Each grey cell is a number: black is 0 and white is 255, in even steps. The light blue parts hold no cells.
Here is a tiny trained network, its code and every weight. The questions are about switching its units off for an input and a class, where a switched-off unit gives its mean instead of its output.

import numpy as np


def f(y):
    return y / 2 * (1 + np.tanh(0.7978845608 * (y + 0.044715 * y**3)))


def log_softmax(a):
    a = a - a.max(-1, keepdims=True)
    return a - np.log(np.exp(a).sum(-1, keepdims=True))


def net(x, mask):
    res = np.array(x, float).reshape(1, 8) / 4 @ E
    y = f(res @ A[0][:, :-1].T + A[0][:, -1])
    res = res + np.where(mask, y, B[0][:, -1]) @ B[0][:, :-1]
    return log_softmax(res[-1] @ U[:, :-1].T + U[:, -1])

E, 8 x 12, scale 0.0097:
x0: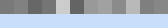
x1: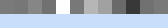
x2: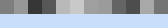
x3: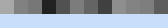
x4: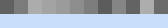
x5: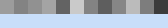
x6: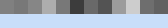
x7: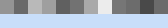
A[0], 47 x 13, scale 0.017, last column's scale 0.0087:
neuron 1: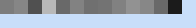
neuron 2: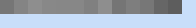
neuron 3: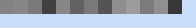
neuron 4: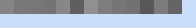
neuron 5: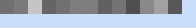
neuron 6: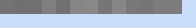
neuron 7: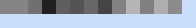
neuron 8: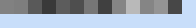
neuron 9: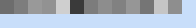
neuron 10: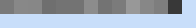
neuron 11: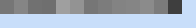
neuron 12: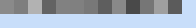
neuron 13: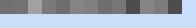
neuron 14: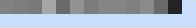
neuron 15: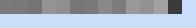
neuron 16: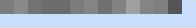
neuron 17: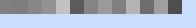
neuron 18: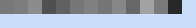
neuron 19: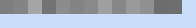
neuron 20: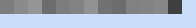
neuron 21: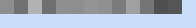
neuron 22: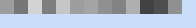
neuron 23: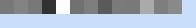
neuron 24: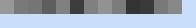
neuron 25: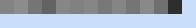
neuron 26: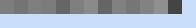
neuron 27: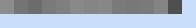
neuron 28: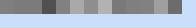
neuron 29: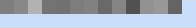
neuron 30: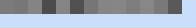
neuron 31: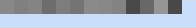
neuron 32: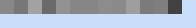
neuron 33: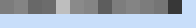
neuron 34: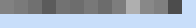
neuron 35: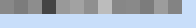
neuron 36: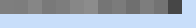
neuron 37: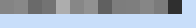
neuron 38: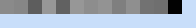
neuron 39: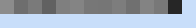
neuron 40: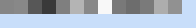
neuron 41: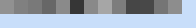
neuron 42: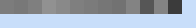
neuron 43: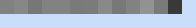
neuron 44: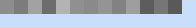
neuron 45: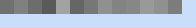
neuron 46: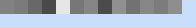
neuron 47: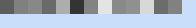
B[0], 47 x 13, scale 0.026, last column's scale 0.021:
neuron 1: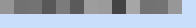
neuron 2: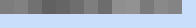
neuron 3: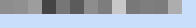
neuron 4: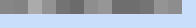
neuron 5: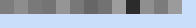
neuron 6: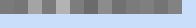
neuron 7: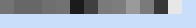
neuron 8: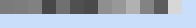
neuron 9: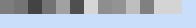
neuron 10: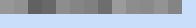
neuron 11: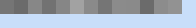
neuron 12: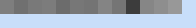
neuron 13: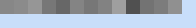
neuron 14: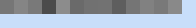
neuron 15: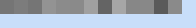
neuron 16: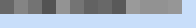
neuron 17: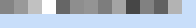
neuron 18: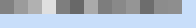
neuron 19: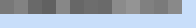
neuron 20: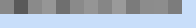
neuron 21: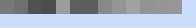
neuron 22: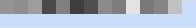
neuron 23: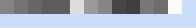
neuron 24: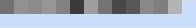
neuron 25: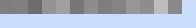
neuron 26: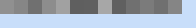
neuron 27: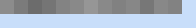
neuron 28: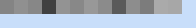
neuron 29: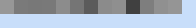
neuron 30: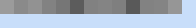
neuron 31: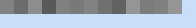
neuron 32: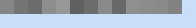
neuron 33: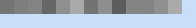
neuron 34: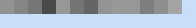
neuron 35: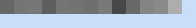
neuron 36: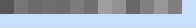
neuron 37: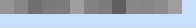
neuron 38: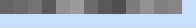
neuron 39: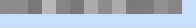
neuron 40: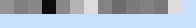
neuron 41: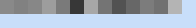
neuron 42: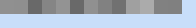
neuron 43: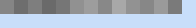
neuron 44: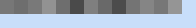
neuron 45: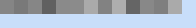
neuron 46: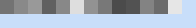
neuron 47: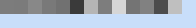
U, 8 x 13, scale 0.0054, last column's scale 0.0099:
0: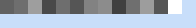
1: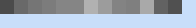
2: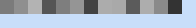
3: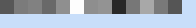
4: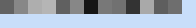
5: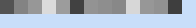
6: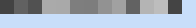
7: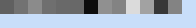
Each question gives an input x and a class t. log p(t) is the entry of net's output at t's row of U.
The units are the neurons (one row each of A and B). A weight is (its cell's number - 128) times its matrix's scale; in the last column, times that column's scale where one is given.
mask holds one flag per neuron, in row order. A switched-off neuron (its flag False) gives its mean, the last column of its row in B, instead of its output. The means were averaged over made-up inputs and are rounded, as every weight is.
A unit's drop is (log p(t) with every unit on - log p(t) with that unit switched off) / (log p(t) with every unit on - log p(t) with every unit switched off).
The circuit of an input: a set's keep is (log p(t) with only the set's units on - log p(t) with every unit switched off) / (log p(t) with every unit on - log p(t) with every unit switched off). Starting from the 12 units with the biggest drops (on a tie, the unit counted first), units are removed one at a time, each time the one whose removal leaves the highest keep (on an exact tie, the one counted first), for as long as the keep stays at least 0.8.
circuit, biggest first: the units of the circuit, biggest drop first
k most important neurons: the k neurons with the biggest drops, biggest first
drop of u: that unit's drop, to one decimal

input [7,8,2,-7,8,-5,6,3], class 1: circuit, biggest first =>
neuron 9
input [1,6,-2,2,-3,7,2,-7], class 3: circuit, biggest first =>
neuron 46; neuron 23
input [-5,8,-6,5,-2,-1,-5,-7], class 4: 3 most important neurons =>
neuron 40; neuron 9; neuron 5
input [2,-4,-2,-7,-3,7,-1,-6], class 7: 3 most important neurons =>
neuron 23; neuron 40; neuron 46
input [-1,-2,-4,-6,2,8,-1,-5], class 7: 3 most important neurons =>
neuron 23; neuron 40; neuron 46
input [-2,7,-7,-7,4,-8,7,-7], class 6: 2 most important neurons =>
neuron 9; neuron 40
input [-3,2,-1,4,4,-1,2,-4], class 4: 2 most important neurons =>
neuron 40; neuron 9
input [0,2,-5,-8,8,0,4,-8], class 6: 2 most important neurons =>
neuron 9; neuron 40
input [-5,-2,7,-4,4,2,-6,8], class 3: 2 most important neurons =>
neuron 7; neuron 40
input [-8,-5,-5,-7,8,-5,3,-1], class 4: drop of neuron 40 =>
0.2
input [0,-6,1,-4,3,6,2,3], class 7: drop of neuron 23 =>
0.2
